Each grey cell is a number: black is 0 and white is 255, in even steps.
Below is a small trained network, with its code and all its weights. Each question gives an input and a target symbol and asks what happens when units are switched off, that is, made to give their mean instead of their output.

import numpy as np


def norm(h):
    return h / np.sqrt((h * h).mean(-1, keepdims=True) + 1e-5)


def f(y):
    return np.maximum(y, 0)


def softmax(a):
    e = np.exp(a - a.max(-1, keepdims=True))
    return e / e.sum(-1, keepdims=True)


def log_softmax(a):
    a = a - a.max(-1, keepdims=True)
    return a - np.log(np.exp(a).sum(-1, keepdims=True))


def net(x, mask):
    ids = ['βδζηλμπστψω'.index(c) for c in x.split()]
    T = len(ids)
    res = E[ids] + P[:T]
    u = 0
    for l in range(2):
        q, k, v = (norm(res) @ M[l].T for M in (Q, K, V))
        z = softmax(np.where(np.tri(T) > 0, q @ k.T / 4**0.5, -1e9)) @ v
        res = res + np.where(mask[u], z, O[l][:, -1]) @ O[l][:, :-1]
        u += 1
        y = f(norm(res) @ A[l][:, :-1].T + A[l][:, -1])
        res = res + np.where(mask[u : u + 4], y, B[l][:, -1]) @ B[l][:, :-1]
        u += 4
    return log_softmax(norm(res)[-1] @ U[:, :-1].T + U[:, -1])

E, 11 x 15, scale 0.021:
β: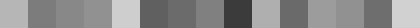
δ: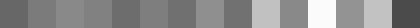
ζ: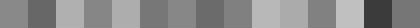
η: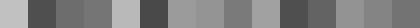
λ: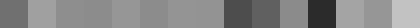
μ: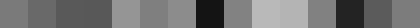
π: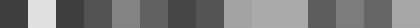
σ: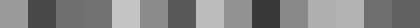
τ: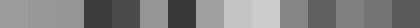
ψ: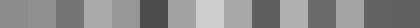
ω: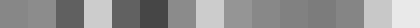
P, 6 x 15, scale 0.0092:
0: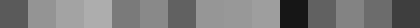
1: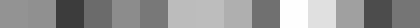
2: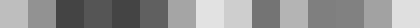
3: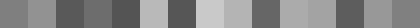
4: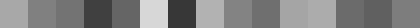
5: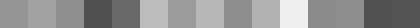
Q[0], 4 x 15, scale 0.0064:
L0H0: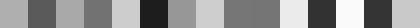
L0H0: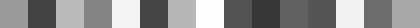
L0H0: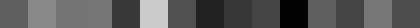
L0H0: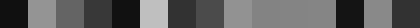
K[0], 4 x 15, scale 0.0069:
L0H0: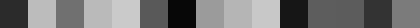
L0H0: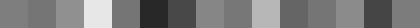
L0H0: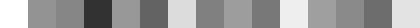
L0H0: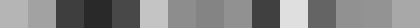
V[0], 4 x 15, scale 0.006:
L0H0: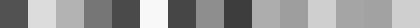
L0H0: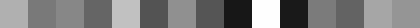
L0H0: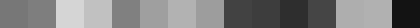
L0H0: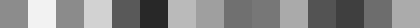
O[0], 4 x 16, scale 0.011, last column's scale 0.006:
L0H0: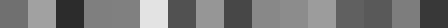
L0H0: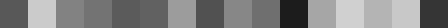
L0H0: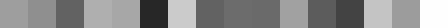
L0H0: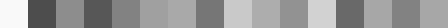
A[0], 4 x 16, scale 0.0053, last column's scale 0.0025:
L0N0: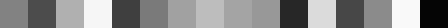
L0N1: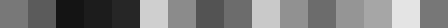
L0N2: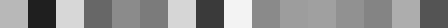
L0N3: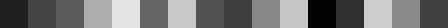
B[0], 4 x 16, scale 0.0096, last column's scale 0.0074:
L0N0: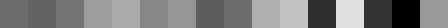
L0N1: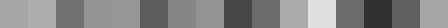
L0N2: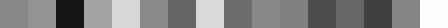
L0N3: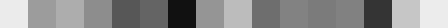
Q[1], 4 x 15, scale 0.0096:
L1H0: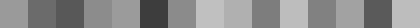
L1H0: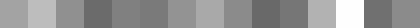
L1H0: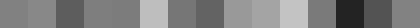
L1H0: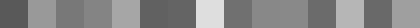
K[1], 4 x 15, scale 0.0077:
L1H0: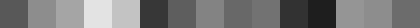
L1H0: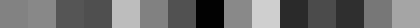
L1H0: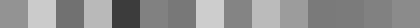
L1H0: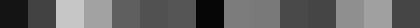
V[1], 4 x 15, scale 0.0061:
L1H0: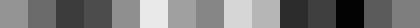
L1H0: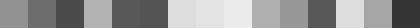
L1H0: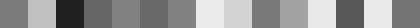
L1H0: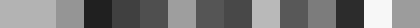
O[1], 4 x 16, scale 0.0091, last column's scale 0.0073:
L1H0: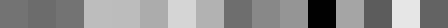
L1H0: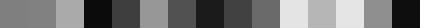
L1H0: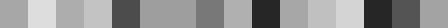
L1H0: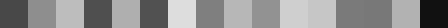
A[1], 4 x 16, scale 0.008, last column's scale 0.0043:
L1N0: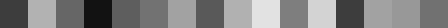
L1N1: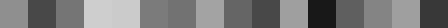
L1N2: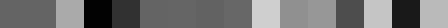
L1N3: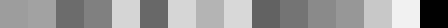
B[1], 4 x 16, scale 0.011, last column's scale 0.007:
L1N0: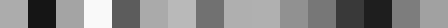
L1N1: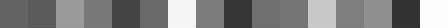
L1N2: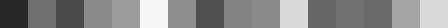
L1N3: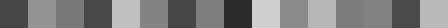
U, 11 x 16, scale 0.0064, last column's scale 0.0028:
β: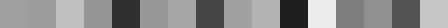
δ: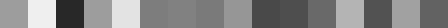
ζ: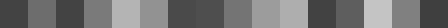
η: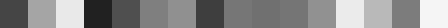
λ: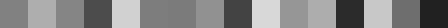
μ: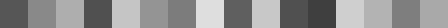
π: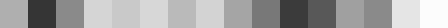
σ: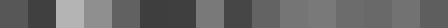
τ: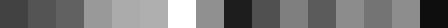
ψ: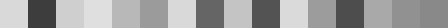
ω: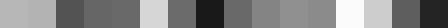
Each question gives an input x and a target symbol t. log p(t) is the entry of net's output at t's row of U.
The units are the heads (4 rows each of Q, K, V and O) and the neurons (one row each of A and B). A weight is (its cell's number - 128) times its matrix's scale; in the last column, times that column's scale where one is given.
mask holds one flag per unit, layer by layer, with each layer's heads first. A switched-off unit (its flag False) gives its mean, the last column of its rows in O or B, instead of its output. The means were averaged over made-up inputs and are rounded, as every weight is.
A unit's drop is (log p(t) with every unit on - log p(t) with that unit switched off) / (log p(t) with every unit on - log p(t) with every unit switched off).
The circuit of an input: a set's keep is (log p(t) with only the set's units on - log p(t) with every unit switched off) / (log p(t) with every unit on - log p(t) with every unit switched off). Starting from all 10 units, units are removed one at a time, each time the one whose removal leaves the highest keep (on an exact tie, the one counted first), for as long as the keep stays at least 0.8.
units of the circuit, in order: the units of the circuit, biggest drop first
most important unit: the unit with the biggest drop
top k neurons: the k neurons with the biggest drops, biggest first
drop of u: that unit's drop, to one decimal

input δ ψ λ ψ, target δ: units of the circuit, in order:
L0H0, L1H0
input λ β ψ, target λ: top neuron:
L1N3
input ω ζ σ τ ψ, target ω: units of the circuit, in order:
L0N0, L1H0
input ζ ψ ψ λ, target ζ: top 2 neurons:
L0N2, L1N2
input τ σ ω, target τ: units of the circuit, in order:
L1H0, L0H0, L1N1
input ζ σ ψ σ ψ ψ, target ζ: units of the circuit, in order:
L1H0, L0H0, L1N2
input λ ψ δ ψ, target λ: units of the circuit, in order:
L1N3, L1H0, L0H0
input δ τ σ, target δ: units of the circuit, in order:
L0H0, L1H0
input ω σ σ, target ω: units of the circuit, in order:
L1H0, L0N0
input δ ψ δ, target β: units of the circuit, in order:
L0H0, L1H0, L0N2
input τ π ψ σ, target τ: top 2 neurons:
L1N1, L0N3
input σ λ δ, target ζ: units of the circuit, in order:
L0H0, L1N2, L1H0
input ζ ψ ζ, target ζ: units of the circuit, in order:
L1H0, L1N2
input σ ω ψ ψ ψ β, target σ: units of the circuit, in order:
L0H0, L0N3, L1N1
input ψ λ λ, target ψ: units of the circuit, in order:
L0H0
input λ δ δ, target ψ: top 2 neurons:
L1N0, L0N2
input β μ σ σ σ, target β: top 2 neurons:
L1N0, L0N2
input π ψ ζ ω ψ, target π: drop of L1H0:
0.9
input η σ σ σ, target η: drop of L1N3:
0.0
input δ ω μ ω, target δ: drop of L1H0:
0.2
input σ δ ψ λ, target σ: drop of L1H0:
0.1
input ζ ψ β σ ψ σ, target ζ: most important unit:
L1H0
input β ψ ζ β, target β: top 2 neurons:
L1N0, L0N2
